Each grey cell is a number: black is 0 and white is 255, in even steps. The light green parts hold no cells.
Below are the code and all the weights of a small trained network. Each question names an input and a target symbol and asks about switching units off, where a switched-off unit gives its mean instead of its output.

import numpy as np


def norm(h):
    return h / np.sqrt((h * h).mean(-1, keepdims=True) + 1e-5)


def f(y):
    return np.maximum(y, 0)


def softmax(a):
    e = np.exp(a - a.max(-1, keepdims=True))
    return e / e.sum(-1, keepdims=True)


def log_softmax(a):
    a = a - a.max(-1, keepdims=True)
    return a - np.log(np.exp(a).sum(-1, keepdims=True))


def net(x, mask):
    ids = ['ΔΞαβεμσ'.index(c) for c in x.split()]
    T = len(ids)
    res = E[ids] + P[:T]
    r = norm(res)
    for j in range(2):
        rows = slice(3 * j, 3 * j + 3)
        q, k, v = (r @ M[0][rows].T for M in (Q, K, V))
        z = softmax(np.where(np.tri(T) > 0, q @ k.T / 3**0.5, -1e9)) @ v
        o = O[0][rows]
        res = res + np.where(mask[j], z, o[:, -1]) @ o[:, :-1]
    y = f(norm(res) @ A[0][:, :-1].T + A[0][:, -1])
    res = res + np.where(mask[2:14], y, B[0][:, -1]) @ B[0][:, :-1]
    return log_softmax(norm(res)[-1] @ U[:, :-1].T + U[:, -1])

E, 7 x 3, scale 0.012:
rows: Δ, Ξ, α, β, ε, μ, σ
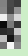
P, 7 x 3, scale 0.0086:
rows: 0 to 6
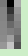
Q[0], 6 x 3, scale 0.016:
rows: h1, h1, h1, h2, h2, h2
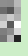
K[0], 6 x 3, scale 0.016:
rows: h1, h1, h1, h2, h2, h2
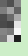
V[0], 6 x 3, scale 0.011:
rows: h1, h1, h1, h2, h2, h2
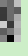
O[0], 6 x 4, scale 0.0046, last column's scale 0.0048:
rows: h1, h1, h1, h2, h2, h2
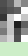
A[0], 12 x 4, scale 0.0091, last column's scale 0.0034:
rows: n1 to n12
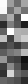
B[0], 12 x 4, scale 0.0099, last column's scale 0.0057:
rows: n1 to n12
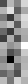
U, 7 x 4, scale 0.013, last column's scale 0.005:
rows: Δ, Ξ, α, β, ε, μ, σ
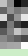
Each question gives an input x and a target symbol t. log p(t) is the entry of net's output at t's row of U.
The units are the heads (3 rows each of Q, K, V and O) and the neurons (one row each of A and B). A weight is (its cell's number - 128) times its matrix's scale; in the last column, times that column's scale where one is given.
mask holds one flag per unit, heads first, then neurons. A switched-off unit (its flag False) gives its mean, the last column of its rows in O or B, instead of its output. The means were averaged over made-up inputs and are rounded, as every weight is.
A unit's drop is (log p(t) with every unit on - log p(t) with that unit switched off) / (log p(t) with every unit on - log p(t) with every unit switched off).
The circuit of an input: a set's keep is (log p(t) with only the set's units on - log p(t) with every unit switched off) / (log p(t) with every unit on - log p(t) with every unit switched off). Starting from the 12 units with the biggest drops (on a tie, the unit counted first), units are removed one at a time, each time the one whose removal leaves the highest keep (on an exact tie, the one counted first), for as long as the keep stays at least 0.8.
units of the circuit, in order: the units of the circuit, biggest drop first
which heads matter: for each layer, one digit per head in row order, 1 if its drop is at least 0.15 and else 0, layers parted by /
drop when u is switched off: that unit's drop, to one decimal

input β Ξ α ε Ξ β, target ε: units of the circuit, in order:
[h2]
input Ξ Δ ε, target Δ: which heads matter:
01
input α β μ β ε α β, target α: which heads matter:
11
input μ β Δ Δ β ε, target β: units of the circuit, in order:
[n11 h2]
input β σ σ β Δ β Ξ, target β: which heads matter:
00
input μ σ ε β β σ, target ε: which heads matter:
00
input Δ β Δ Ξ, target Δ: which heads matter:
01
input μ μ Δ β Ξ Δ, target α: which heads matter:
00
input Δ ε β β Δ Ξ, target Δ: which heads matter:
11
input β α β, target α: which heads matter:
11
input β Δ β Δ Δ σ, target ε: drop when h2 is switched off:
0.2
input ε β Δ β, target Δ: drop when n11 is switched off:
0.0
